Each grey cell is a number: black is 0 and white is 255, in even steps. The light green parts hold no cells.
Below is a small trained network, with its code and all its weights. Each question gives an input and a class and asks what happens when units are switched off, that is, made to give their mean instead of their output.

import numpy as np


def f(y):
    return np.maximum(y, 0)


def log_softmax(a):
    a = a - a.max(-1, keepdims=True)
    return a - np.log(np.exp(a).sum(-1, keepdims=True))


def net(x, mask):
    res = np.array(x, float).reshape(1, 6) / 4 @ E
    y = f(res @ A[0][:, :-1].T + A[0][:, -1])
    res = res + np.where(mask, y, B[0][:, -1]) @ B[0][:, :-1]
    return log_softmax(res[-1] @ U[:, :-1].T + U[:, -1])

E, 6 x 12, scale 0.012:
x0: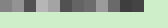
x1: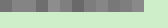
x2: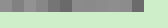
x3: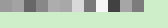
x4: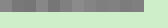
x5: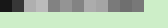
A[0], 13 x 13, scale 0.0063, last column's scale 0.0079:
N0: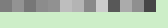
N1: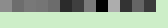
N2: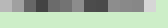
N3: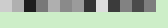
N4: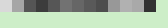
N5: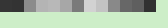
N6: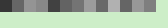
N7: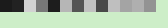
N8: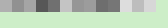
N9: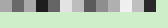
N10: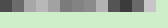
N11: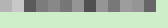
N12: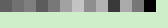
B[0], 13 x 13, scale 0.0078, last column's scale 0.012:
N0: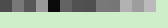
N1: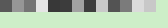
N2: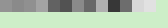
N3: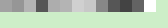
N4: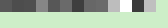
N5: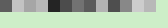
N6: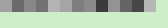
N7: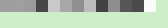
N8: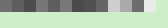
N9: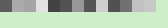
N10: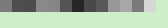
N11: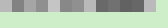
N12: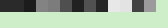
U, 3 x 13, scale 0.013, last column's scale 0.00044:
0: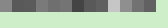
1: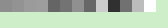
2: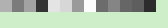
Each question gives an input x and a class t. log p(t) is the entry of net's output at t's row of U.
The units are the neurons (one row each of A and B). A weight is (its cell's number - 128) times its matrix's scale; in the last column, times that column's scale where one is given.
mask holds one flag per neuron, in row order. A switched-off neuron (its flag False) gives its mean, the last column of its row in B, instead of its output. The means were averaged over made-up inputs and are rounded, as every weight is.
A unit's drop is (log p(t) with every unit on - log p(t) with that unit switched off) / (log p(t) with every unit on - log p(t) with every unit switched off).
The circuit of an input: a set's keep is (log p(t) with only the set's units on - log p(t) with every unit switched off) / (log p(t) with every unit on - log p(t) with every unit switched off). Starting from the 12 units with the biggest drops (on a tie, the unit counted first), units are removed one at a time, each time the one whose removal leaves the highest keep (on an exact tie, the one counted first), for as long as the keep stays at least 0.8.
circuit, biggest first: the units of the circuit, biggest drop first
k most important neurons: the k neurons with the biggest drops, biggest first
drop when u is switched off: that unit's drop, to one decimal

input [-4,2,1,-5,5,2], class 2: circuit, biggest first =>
(N7)
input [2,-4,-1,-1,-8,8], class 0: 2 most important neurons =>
(N10 N3)
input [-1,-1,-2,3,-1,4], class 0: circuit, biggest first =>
(N2 N3)
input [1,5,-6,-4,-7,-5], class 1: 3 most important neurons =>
(N1 N2 N10)
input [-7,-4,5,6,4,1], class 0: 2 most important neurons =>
(N12 N8)
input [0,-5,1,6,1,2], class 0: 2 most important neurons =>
(N12 N2)
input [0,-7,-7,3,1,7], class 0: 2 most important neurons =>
(N10 N2)
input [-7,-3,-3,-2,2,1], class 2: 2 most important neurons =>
(N7 N10)
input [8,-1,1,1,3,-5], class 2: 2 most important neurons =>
(N3 N9)
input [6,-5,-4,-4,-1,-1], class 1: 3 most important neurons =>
(N1 N8 N4)
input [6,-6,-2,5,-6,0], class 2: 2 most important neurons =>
(N3 N1)
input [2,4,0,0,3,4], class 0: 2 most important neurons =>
(N3 N2)
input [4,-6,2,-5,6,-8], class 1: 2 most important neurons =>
(N1 N2)
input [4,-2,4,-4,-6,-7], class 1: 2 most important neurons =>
(N1 N2)
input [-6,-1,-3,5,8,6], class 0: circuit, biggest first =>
(N12)
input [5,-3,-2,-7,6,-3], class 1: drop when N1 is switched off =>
0.6
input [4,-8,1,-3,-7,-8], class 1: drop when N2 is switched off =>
0.1
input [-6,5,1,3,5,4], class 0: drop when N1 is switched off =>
0.0
